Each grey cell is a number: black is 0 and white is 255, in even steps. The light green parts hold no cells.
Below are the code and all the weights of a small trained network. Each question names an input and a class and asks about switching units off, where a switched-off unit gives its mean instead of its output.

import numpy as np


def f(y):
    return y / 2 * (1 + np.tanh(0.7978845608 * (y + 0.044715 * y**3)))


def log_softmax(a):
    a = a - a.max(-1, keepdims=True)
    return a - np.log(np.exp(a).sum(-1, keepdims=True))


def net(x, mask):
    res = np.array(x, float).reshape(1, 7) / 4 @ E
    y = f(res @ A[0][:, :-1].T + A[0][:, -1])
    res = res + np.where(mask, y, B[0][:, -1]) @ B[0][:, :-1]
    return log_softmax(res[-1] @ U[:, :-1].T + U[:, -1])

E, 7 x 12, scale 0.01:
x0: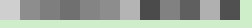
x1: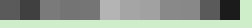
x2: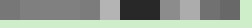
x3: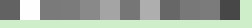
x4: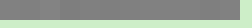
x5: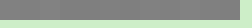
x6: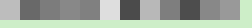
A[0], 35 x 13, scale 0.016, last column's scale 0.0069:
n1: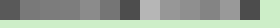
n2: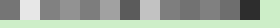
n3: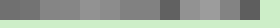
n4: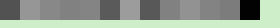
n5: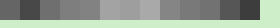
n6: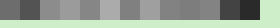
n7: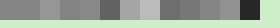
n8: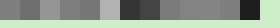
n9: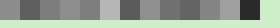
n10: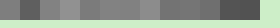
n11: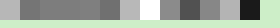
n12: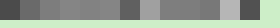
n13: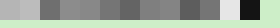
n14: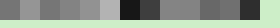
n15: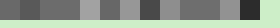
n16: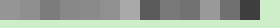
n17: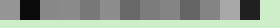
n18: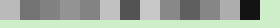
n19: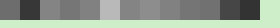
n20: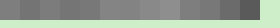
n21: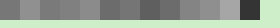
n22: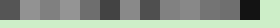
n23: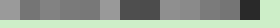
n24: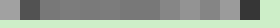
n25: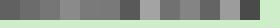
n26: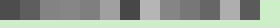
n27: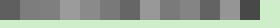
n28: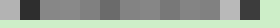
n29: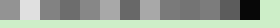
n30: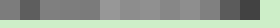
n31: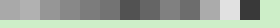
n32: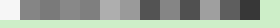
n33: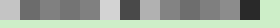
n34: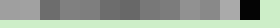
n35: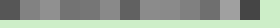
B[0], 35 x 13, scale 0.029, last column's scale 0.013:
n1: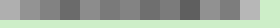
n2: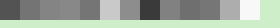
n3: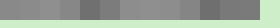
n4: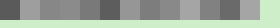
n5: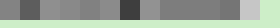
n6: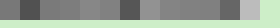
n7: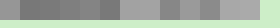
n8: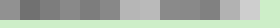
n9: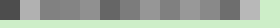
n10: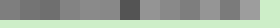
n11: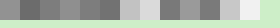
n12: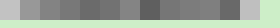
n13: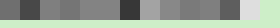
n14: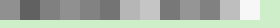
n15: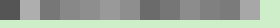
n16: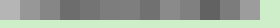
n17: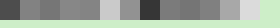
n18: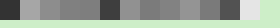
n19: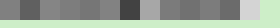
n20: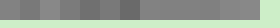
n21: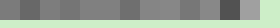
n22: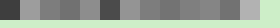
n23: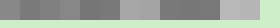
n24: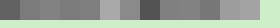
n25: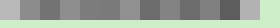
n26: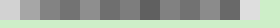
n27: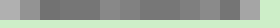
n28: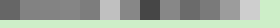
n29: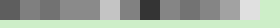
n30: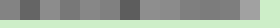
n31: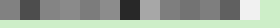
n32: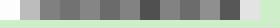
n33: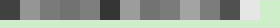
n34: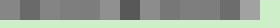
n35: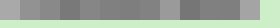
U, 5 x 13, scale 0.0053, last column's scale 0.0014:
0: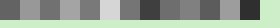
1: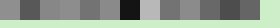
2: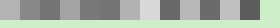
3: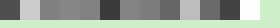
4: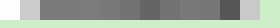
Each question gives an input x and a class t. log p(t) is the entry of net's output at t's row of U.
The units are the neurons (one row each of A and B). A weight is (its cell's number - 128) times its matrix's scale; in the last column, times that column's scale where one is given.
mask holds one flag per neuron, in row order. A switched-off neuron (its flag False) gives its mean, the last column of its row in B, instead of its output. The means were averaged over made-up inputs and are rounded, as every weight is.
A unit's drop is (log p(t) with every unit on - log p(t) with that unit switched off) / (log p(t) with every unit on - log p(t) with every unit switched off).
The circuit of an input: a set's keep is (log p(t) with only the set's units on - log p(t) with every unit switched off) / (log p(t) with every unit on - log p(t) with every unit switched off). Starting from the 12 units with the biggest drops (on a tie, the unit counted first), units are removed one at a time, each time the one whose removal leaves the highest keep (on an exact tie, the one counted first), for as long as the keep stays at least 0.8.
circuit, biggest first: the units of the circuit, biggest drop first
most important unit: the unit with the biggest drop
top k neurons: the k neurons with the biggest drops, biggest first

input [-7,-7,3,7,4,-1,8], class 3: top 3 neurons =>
[n18 n33 n9]
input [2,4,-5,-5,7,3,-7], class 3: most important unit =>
n2
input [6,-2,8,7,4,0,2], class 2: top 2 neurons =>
[n14 n8]
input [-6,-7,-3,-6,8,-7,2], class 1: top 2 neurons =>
[n31 n13]
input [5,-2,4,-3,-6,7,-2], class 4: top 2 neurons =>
[n32 n11]
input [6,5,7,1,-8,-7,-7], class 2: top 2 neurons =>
[n18 n33]
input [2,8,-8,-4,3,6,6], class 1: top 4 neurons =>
[n5 n19 n6 n14]
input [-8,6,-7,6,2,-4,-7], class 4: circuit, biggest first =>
[n1 n27]
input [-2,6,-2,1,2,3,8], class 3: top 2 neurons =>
[n33 n18]
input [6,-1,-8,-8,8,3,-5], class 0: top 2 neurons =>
[n28 n14]
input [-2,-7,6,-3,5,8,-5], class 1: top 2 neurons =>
[n31 n11]
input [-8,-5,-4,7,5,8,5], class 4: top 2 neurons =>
[n26 n12]
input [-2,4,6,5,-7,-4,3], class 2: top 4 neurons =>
[n14 n8 n17 n28]
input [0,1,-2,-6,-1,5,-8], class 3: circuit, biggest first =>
[n22]
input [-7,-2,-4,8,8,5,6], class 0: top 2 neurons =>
[n2 n29]
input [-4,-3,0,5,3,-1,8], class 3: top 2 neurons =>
[n18 n33]
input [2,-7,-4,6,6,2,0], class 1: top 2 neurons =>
[n13 n31]
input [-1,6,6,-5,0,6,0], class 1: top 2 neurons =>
[n19 n11]
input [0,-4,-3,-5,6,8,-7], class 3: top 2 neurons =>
[n2 n22]
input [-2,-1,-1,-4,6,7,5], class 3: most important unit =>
n18
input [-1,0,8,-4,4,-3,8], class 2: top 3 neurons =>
[n14 n8 n23]
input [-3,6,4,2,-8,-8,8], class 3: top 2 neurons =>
[n33 n18]
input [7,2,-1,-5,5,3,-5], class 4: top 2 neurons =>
[n32 n2]
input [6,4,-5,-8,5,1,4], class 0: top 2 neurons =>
[n17 n28]
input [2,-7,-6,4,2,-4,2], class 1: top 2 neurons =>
[n13 n31]
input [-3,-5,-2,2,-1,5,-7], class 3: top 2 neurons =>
[n22 n4]
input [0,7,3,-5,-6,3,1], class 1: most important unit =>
n19
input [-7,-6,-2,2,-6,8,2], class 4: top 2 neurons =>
[n26 n12]
